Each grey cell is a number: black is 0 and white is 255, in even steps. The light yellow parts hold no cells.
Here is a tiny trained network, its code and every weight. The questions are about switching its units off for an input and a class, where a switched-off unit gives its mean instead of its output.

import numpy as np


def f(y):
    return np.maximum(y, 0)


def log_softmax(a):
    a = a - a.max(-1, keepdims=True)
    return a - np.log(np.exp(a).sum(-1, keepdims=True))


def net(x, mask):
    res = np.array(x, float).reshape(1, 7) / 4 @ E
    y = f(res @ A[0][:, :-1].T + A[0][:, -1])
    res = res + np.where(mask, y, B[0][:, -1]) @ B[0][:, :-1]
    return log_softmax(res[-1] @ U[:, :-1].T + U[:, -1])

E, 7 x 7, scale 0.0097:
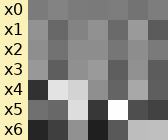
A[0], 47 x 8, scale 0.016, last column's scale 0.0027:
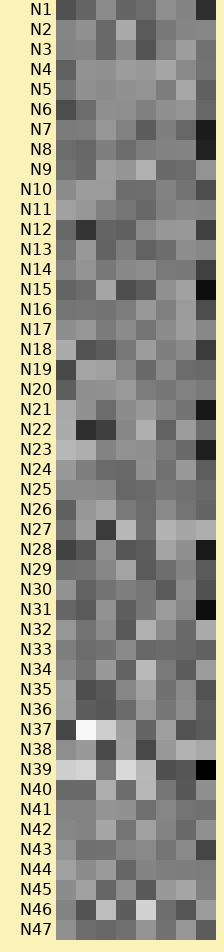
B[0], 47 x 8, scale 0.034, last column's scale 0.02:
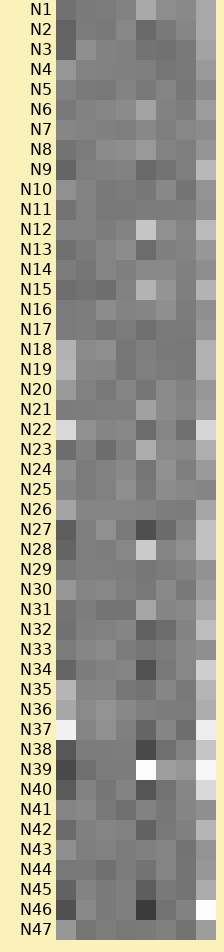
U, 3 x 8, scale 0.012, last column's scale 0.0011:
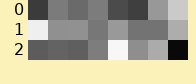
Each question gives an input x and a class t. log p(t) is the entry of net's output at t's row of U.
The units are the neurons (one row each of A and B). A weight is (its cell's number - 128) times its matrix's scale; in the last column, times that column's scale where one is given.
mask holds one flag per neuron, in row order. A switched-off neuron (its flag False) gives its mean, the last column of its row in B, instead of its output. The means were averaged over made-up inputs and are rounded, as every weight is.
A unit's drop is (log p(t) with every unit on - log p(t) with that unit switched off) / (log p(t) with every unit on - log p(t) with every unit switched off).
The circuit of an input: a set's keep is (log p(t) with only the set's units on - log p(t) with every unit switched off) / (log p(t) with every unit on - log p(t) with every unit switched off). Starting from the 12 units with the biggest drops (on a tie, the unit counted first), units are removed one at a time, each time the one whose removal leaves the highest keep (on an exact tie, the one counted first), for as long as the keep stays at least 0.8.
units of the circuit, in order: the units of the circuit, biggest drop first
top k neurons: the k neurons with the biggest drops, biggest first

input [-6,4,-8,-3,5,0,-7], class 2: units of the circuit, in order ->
N39
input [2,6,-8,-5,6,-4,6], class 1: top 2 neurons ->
N37, N39
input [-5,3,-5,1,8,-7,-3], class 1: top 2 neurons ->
N37, N46
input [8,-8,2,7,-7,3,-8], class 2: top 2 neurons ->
N39, N37
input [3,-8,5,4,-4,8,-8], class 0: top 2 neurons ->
N46, N34
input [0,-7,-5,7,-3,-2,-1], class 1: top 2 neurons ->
N46, N40
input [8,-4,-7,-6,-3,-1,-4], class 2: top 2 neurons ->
N37, N39
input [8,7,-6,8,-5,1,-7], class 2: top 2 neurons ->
N39, N37
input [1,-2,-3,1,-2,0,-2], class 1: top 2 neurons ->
N28, N39
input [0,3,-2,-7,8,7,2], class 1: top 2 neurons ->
N37, N19
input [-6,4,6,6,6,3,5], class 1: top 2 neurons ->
N37, N39
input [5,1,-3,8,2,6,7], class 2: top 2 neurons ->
N28, N15
